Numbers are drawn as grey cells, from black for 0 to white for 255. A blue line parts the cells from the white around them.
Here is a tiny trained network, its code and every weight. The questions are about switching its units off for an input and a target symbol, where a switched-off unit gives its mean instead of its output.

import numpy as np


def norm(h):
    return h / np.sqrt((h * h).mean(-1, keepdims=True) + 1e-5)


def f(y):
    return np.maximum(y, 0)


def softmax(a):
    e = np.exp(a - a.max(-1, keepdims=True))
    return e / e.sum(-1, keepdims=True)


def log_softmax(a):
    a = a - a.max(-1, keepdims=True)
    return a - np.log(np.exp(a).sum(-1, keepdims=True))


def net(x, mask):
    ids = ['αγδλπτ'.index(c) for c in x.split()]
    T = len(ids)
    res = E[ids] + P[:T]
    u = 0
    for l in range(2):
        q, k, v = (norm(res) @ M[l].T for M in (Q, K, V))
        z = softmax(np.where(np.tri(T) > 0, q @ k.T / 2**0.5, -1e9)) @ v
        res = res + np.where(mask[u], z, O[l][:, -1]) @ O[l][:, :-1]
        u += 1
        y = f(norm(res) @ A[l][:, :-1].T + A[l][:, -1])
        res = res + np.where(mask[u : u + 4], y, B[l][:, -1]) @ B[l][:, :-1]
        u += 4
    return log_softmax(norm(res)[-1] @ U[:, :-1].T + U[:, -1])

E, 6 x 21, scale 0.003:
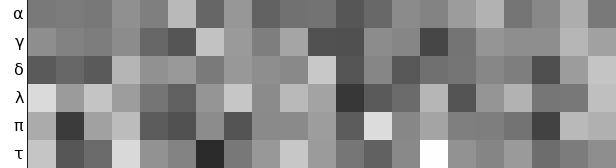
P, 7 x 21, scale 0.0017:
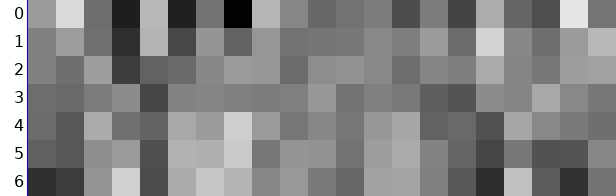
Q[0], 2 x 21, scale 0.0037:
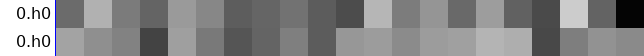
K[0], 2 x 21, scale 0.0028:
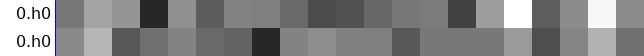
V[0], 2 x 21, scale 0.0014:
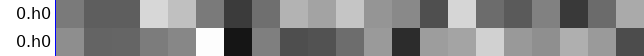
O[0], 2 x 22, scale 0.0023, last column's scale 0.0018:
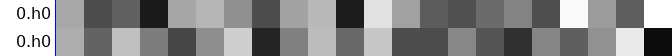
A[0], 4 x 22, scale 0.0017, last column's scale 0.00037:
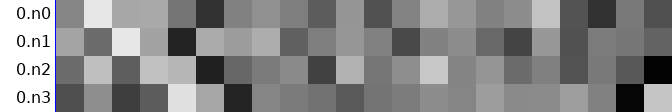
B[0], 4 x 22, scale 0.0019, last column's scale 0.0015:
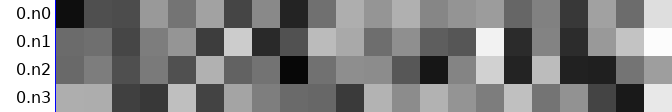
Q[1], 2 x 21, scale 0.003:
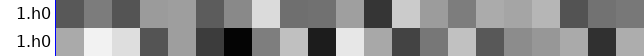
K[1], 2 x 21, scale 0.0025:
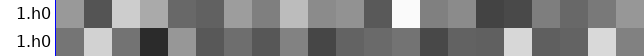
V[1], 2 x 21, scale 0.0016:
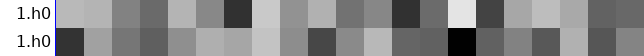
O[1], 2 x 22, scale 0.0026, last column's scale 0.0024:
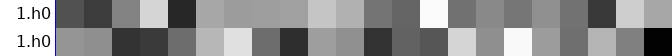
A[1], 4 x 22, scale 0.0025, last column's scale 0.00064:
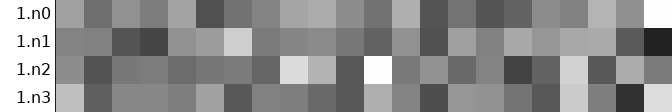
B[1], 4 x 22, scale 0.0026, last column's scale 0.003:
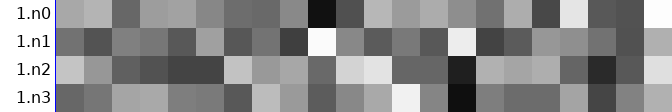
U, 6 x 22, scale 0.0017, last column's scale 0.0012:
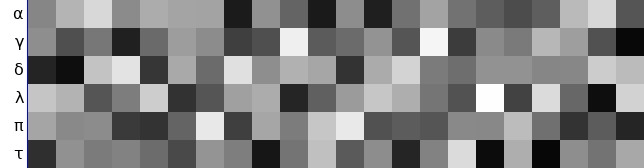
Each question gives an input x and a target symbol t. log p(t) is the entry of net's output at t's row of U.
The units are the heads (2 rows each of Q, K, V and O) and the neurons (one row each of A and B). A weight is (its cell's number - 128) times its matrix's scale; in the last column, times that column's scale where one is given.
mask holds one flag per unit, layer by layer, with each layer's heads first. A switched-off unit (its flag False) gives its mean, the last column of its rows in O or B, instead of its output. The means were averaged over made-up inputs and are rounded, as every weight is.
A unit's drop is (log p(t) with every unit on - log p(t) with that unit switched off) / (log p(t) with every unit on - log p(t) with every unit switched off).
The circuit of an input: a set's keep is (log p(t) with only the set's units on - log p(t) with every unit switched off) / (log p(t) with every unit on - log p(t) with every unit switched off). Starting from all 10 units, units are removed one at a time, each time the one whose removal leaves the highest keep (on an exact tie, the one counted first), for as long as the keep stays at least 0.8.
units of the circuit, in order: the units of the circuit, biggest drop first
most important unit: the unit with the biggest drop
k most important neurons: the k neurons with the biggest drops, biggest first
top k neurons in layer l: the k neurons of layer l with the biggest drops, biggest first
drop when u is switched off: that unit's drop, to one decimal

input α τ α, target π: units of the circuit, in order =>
[1.n2, 0.h0]
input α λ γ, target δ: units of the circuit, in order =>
[0.h0, 1.h0, 1.n2]
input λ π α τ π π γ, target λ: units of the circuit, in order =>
[1.h0, 1.n0]
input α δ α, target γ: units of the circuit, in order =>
[1.h0, 1.n1]
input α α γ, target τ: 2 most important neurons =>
[0.n0, 0.n2]
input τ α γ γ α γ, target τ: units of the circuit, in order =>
[0.h0, 1.h0, 0.n0, 0.n1]
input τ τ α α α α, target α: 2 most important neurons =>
[0.n1, 1.n2]
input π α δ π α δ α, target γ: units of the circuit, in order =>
[1.h0, 0.h0, 1.n1]
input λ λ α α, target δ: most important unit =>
0.h0
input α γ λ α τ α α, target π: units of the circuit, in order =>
[1.n2, 0.h0, 0.n0]
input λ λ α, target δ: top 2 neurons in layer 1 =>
[1.n0, 1.n2]
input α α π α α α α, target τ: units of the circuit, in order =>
[0.h0, 0.n1]
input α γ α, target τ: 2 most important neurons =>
[1.n0, 0.n1]
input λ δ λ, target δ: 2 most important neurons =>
[1.n2, 0.n0]
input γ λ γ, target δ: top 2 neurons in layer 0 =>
[0.n1, 0.n3]
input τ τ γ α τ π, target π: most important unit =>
1.n2
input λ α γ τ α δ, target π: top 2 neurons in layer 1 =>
[1.n2, 1.n3]
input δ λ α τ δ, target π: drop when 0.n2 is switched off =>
0.0
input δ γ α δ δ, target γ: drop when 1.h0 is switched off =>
1.0
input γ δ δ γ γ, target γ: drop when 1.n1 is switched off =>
0.5
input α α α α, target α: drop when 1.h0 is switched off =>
0.3
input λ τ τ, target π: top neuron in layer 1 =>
[1.n2]
